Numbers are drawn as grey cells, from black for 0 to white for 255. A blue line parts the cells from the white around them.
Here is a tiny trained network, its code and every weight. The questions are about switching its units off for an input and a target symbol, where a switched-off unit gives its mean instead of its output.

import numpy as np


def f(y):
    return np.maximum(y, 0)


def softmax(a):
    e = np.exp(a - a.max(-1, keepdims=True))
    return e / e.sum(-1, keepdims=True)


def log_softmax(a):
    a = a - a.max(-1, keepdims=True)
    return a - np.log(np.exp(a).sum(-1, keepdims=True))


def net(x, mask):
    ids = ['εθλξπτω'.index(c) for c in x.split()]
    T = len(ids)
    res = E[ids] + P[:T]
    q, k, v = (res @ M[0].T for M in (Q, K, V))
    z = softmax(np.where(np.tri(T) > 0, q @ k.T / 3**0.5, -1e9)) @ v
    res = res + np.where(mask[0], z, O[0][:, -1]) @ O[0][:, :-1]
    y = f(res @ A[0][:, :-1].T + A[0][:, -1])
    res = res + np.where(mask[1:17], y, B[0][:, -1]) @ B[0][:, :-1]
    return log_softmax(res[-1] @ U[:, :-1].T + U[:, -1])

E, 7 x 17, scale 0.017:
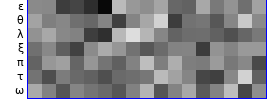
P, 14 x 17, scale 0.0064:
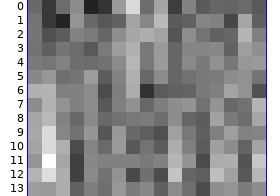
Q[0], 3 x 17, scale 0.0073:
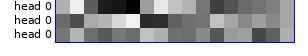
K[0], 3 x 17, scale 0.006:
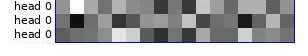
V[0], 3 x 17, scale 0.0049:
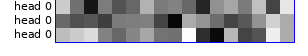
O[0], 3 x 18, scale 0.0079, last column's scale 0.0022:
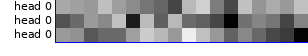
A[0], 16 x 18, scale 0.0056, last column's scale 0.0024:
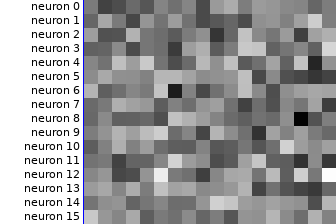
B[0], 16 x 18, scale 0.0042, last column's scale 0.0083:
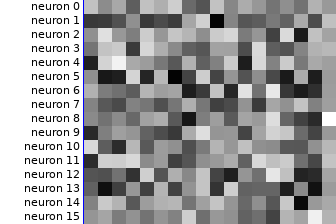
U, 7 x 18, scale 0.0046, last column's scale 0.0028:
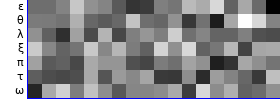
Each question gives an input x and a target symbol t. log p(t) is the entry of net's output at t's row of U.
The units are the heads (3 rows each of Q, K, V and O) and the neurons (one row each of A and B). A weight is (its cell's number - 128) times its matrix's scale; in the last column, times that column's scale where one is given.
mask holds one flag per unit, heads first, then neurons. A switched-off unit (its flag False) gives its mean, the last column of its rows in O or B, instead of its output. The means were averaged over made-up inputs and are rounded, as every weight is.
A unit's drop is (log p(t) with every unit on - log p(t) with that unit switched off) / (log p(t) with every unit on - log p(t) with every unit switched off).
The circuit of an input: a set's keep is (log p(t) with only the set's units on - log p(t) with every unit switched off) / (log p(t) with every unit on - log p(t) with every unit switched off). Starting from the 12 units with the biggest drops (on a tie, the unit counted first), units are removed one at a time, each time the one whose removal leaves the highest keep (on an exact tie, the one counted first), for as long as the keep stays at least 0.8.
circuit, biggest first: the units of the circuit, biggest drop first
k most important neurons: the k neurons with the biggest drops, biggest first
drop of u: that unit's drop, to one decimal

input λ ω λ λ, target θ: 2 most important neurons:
(neuron 8; neuron 15)
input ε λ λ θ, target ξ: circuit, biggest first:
(head 0; neuron 14)
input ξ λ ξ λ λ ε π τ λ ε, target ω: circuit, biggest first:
(head 0; neuron 11)
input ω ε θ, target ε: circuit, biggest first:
(head 0; neuron 6)
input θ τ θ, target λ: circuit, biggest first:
(head 0; neuron 5; neuron 13)
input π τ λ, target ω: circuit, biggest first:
(head 0; neuron 11; neuron 3)
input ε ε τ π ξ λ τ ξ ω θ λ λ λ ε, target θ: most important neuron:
(neuron 8)
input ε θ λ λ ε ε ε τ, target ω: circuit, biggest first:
(head 0; neuron 4; neuron 9)
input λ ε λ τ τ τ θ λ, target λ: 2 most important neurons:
(neuron 5; neuron 13)
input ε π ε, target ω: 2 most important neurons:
(neuron 11; neuron 3)
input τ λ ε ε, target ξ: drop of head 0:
1.2
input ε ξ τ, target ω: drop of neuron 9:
0.4
